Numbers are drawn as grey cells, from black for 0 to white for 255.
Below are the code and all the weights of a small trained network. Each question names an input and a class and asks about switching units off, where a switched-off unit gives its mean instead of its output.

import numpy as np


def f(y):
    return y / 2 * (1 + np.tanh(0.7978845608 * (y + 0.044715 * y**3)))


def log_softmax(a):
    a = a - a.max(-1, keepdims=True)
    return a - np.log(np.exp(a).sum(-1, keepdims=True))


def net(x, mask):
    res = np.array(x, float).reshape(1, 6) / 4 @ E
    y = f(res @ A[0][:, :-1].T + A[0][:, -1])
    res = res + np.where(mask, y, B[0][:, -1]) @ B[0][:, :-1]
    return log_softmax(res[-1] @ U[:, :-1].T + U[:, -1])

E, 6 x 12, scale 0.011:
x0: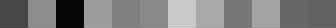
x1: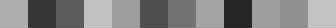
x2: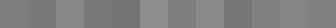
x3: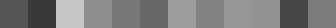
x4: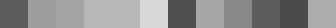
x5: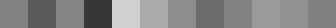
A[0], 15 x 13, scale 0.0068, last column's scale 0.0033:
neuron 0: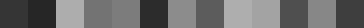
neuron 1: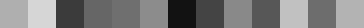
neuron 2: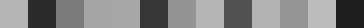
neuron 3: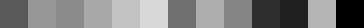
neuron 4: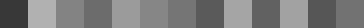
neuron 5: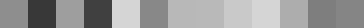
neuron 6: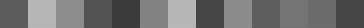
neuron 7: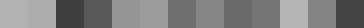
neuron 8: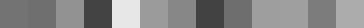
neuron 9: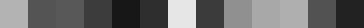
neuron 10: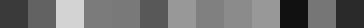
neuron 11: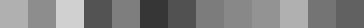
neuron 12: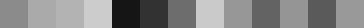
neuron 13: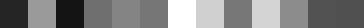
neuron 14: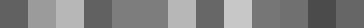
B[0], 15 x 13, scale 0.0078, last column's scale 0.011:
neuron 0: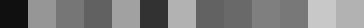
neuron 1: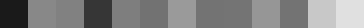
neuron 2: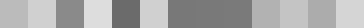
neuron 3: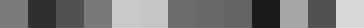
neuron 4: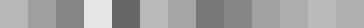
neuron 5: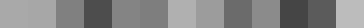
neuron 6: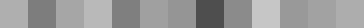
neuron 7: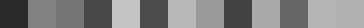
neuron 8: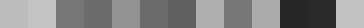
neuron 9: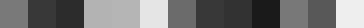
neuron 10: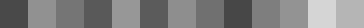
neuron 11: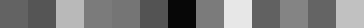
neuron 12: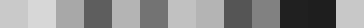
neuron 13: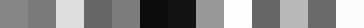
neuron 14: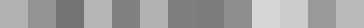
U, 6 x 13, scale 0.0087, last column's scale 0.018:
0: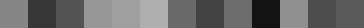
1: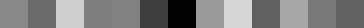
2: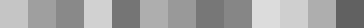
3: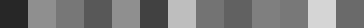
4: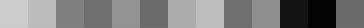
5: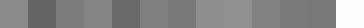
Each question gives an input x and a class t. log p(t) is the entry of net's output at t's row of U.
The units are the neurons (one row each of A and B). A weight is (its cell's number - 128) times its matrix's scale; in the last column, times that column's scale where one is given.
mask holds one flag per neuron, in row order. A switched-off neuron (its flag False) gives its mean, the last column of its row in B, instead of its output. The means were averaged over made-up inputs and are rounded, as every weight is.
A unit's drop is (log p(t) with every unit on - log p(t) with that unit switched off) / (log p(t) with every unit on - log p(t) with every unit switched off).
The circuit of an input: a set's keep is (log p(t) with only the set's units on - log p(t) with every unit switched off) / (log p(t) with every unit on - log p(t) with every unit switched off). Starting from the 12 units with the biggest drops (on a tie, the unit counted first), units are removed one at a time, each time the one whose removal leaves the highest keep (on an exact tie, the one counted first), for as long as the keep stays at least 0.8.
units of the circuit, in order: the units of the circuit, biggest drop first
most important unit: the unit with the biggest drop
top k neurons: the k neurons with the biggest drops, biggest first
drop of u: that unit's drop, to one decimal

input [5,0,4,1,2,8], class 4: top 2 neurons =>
(neuron 5; neuron 8)
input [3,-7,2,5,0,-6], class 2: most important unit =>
neuron 14
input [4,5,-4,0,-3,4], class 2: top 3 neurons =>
(neuron 2; neuron 11; neuron 12)
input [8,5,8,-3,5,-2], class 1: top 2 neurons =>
(neuron 13; neuron 9)
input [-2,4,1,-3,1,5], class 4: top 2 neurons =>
(neuron 8; neuron 13)
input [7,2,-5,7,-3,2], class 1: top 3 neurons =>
(neuron 13; neuron 1; neuron 7)
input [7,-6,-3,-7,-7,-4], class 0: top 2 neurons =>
(neuron 9; neuron 11)
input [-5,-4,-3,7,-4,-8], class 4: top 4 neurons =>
(neuron 12; neuron 1; neuron 13; neuron 7)
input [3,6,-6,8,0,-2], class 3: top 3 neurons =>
(neuron 0; neuron 10; neuron 14)
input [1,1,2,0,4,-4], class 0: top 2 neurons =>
(neuron 8; neuron 3)
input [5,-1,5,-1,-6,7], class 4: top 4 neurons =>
(neuron 5; neuron 8; neuron 3; neuron 11)
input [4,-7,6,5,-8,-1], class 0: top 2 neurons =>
(neuron 9; neuron 2)
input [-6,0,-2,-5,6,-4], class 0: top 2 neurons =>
(neuron 13; neuron 3)
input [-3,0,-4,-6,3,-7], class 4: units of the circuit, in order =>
(neuron 12)
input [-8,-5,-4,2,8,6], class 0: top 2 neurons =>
(neuron 3; neuron 13)
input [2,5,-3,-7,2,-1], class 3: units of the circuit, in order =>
(neuron 7; neuron 1)
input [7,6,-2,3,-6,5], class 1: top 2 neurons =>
(neuron 13; neuron 3)
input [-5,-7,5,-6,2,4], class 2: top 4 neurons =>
(neuron 4; neuron 13; neuron 14; neuron 6)
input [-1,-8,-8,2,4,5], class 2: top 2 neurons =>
(neuron 14; neuron 4)
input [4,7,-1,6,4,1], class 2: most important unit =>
neuron 2
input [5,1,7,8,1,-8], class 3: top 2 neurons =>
(neuron 10; neuron 0)
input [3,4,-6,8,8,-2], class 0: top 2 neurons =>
(neuron 3; neuron 1)
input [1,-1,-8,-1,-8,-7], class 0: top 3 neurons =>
(neuron 9; neuron 8; neuron 5)
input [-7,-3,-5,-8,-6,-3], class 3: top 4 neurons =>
(neuron 1; neuron 13; neuron 7; neuron 3)
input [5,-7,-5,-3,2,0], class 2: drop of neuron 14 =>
0.2
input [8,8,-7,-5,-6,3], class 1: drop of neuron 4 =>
0.1
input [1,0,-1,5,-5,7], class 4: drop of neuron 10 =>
0.0
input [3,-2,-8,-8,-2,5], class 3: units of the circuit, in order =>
(neuron 7)
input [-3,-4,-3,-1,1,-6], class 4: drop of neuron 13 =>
0.3
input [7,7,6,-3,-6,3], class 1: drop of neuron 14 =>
0.1
